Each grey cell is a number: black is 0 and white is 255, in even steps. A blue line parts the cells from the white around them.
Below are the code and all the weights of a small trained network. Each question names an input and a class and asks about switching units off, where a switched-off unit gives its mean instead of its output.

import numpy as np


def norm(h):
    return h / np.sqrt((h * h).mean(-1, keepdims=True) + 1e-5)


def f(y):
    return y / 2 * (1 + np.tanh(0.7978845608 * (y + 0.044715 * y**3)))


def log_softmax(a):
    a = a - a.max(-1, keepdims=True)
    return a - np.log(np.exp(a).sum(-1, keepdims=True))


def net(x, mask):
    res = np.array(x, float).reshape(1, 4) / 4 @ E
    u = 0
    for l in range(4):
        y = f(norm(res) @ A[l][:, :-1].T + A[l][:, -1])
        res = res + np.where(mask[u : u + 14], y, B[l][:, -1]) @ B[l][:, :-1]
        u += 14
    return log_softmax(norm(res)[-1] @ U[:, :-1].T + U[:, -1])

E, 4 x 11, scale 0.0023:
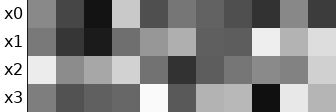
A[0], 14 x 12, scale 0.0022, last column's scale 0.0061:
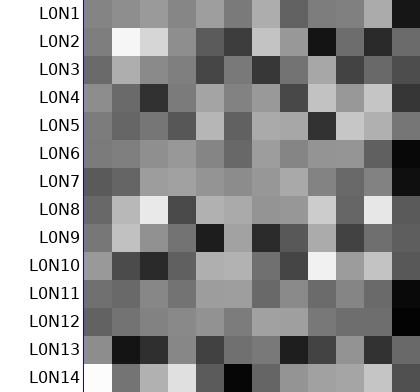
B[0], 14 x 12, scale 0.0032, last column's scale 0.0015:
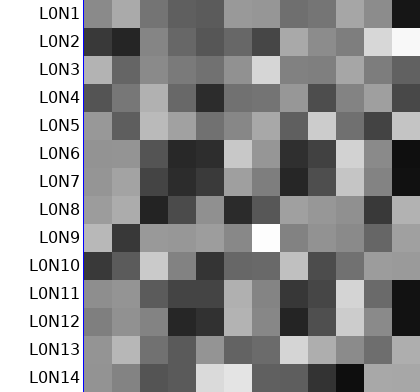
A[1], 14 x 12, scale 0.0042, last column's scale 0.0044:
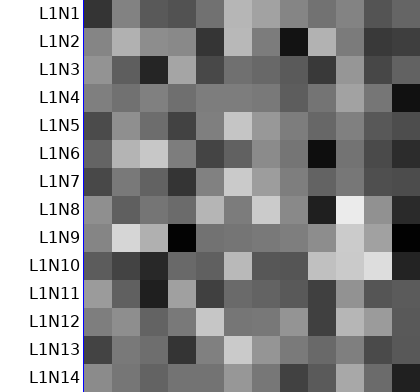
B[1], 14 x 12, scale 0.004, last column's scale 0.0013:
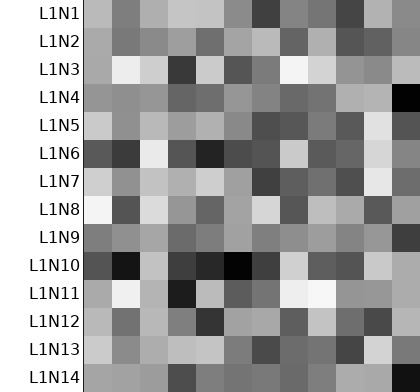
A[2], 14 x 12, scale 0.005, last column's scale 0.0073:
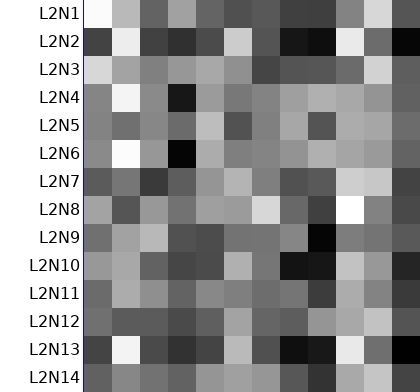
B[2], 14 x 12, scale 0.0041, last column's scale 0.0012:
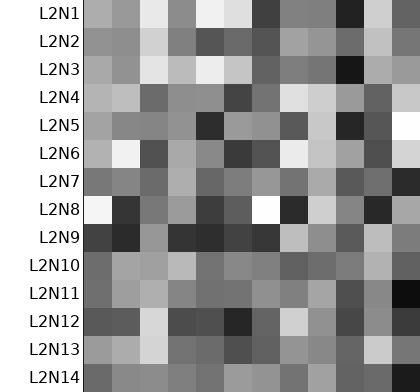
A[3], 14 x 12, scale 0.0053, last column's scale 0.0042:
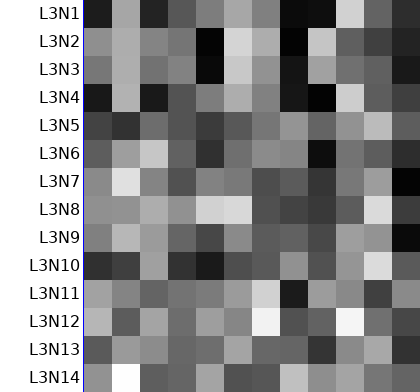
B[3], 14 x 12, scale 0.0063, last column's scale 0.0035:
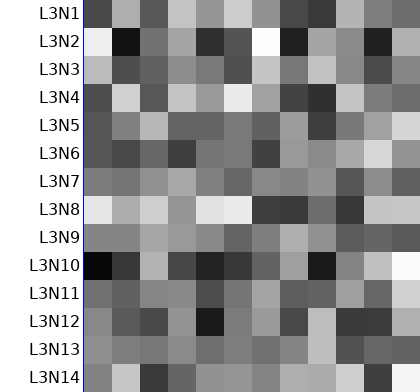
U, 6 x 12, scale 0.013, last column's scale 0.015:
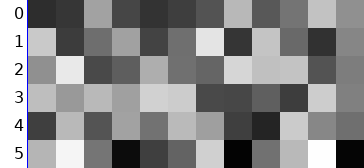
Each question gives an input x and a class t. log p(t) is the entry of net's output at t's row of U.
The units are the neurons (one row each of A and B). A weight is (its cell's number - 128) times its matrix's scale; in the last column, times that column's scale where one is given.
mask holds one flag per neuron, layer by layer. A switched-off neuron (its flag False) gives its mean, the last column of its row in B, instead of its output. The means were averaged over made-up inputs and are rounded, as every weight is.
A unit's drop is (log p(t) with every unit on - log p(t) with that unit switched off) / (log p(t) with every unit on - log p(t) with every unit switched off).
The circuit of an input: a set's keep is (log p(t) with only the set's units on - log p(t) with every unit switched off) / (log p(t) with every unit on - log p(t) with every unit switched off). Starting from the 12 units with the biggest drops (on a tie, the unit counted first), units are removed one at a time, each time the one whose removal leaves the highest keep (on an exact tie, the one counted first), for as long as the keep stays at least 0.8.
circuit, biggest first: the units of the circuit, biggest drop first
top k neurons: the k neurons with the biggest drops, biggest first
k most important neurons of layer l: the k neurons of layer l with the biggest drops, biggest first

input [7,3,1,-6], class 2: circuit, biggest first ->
(L1N11 L1N3)
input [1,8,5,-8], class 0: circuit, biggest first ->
(L1N10)
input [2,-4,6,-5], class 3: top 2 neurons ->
(L0N5 L0N14)
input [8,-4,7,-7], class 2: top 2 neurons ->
(L1N3 L1N11)
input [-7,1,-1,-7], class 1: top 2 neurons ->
(L1N3 L1N11)
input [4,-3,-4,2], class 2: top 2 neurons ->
(L0N14 L0N10)
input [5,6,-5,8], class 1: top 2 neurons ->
(L1N8 L0N2)
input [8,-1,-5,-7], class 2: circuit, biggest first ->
(L1N3 L1N11)
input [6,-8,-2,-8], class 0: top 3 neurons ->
(L1N6 L0N5 L0N2)
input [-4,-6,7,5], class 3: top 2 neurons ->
(L0N14 L0N10)
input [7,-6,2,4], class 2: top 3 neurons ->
(L1N3 L1N11 L0N10)
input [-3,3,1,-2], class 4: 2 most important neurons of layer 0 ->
(L0N2 L0N13)
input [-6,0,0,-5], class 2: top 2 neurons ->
(L0N8 L0N5)
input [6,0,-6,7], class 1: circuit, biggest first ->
(L1N8)
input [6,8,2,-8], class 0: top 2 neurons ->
(L1N10 L0N5)
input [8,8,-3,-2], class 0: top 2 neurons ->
(L1N10 L0N8)
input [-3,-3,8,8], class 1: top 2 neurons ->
(L2N8 L1N8)
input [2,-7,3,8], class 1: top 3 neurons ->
(L1N8 L2N8 L0N10)
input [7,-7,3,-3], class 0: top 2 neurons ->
(L1N6 L0N8)
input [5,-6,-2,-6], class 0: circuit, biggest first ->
(L1N6)
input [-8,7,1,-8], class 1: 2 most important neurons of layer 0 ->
(L0N2 L0N13)
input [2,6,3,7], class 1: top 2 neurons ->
(L0N2 L1N8)
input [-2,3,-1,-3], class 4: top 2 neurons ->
(L0N2 L2N5)
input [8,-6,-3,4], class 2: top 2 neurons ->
(L1N3 L1N11)
